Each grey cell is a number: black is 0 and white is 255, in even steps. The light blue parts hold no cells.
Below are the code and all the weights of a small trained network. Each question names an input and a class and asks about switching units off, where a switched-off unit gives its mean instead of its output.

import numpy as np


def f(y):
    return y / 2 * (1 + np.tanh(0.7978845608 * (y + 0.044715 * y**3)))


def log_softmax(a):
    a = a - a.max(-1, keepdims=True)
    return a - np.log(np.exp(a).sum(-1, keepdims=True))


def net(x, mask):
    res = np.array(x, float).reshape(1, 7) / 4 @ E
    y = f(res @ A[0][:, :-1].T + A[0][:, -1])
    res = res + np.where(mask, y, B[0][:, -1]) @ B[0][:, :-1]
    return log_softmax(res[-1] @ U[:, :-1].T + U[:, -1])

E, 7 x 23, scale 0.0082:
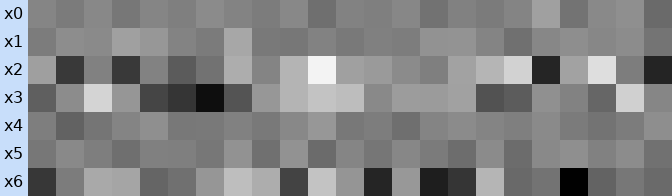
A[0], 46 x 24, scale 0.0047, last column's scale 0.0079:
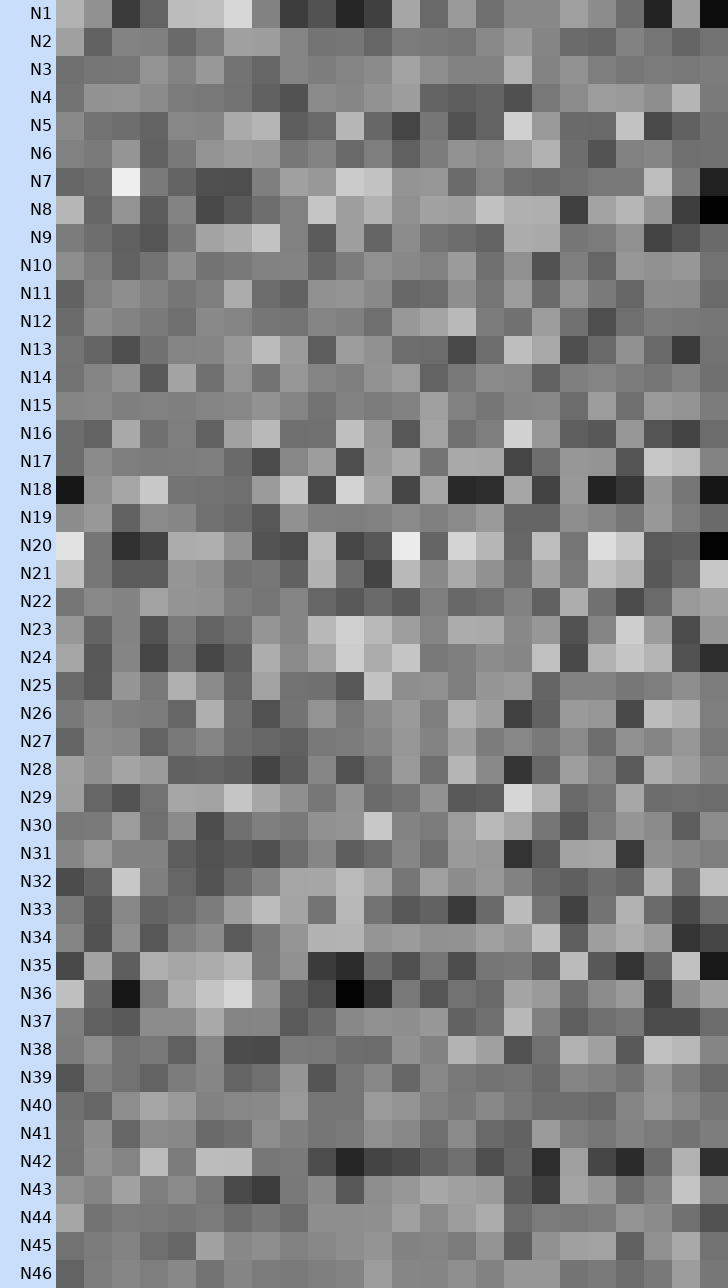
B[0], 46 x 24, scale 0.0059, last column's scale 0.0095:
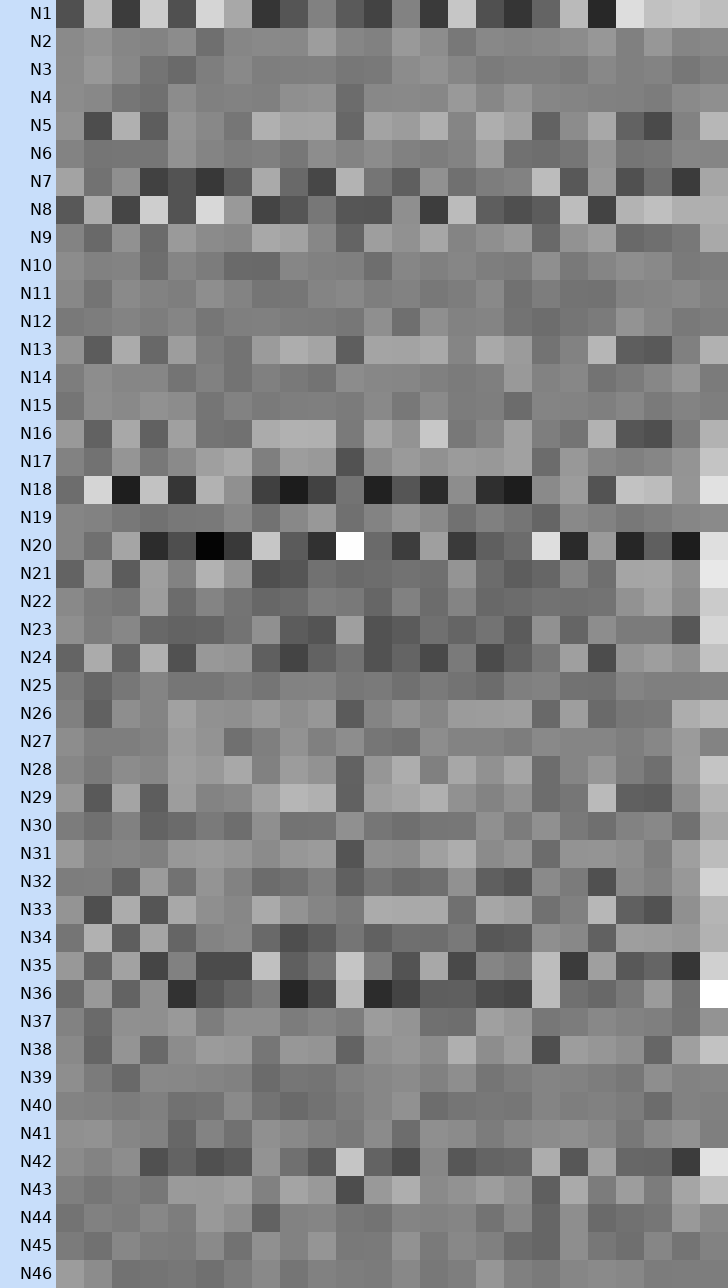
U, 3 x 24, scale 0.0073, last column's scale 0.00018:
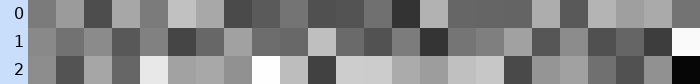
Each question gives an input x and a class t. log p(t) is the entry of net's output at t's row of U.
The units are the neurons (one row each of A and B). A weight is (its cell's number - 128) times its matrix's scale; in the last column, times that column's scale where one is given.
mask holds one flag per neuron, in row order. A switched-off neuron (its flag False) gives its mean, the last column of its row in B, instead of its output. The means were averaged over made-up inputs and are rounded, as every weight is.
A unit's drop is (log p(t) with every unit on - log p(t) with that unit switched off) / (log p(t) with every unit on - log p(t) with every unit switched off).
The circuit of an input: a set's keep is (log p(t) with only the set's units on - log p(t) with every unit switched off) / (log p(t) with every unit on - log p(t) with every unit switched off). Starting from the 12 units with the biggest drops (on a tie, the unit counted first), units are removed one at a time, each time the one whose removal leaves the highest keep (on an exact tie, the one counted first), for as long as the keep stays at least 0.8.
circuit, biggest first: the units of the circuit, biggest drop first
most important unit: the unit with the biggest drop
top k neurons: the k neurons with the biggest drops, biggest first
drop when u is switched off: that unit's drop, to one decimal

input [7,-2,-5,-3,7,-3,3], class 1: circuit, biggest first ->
(N35)
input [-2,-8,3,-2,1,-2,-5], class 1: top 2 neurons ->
(N20, N18)
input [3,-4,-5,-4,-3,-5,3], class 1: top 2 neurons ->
(N35, N42)
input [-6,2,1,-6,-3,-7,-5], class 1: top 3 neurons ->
(N20, N18, N8)
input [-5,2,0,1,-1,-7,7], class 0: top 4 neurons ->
(N18, N20, N35, N42)
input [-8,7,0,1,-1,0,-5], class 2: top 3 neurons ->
(N18, N36, N1)
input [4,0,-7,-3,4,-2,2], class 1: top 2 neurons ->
(N35, N42)
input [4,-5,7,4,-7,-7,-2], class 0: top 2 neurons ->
(N8, N24)
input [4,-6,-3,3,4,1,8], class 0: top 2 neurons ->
(N18, N20)
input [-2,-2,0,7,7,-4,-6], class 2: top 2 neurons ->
(N18, N36)
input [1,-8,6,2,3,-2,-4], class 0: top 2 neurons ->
(N8, N24)
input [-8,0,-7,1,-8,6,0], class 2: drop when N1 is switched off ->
0.1
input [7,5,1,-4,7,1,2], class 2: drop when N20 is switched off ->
0.2
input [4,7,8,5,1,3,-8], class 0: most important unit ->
N8
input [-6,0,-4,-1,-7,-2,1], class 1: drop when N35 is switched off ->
0.2
